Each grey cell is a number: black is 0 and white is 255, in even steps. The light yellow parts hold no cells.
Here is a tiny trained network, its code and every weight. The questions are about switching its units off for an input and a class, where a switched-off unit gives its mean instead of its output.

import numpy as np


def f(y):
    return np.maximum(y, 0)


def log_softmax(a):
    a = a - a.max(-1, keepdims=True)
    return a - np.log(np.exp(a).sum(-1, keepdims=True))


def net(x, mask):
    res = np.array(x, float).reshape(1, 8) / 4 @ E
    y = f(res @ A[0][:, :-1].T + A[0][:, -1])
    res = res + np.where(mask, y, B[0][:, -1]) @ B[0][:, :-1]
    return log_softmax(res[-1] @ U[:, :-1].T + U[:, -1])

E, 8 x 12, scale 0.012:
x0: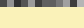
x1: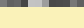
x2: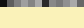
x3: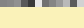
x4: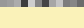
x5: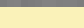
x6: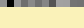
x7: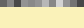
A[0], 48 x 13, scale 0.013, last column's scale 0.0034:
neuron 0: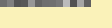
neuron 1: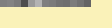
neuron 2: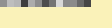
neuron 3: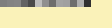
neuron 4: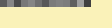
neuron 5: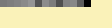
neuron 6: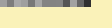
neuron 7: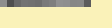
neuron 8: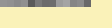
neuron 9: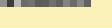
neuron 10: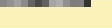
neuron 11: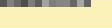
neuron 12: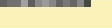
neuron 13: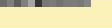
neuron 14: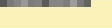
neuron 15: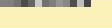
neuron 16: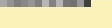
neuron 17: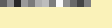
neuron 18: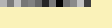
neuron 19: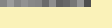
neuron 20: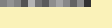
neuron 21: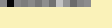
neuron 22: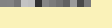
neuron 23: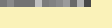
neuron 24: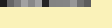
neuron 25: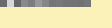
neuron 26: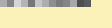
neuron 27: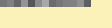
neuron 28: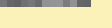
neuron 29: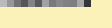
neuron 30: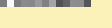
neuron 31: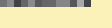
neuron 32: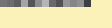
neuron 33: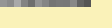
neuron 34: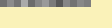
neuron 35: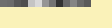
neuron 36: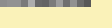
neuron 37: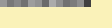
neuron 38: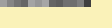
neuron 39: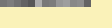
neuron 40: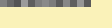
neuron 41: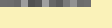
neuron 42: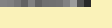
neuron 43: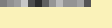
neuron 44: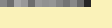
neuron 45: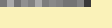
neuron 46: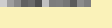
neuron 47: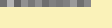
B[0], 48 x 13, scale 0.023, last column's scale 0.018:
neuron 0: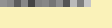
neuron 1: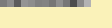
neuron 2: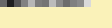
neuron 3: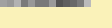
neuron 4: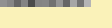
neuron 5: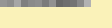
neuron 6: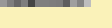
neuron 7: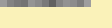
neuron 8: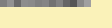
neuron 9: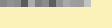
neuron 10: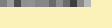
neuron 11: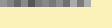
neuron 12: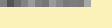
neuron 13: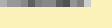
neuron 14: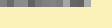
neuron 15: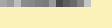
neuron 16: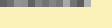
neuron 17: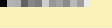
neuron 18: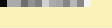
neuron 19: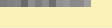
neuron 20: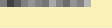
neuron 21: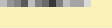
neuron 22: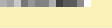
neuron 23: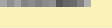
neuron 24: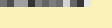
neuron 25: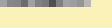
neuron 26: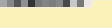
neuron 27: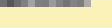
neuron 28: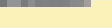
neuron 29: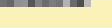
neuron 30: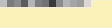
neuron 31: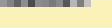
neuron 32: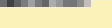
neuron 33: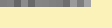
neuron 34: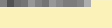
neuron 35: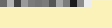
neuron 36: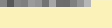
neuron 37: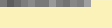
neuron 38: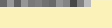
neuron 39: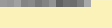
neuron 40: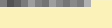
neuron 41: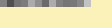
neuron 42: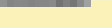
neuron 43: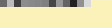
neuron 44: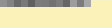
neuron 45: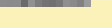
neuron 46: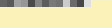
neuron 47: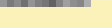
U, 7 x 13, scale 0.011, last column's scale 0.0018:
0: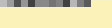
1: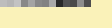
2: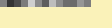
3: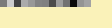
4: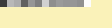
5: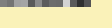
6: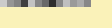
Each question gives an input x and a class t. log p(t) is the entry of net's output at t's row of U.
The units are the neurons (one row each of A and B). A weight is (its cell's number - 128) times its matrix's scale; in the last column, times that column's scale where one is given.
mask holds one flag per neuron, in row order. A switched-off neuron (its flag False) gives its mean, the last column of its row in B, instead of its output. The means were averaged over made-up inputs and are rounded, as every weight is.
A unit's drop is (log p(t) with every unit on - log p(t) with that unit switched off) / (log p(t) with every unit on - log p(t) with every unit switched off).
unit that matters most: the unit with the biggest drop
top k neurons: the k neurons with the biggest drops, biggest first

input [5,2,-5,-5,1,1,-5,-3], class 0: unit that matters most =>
neuron 24
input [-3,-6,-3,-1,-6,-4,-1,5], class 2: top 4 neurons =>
(neuron 35; neuron 32; neuron 41; neuron 27)
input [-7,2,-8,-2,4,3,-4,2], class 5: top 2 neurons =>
(neuron 46; neuron 16)
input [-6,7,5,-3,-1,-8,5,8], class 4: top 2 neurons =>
(neuron 17; neuron 43)
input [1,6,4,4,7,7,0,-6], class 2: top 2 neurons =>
(neuron 2; neuron 17)
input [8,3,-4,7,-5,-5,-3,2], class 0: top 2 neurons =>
(neuron 0; neuron 31)
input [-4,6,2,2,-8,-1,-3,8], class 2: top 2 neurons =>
(neuron 32; neuron 18)
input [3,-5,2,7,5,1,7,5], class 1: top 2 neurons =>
(neuron 15; neuron 3)
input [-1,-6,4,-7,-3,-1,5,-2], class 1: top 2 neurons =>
(neuron 22; neuron 35)
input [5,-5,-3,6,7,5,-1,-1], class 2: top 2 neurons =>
(neuron 2; neuron 20)
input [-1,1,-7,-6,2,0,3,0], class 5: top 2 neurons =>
(neuron 46; neuron 29)
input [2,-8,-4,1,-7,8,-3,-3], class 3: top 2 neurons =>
(neuron 43; neuron 2)
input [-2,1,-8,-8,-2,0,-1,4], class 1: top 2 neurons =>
(neuron 22; neuron 24)
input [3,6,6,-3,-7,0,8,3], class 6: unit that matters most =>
neuron 21
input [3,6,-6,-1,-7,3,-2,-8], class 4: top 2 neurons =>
(neuron 18; neuron 2)
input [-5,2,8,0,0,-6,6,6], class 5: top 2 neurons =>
(neuron 24; neuron 18)
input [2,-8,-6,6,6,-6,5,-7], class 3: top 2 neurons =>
(neuron 43; neuron 10)
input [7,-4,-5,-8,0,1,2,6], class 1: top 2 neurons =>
(neuron 22; neuron 26)
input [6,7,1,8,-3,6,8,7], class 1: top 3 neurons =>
(neuron 15; neuron 3; neuron 23)
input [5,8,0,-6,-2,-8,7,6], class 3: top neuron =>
(neuron 35)
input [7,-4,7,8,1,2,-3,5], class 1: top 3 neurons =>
(neuron 15; neuron 3; neuron 23)
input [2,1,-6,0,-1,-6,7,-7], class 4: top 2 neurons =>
(neuron 18; neuron 30)
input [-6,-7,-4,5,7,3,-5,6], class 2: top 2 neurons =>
(neuron 2; neuron 35)
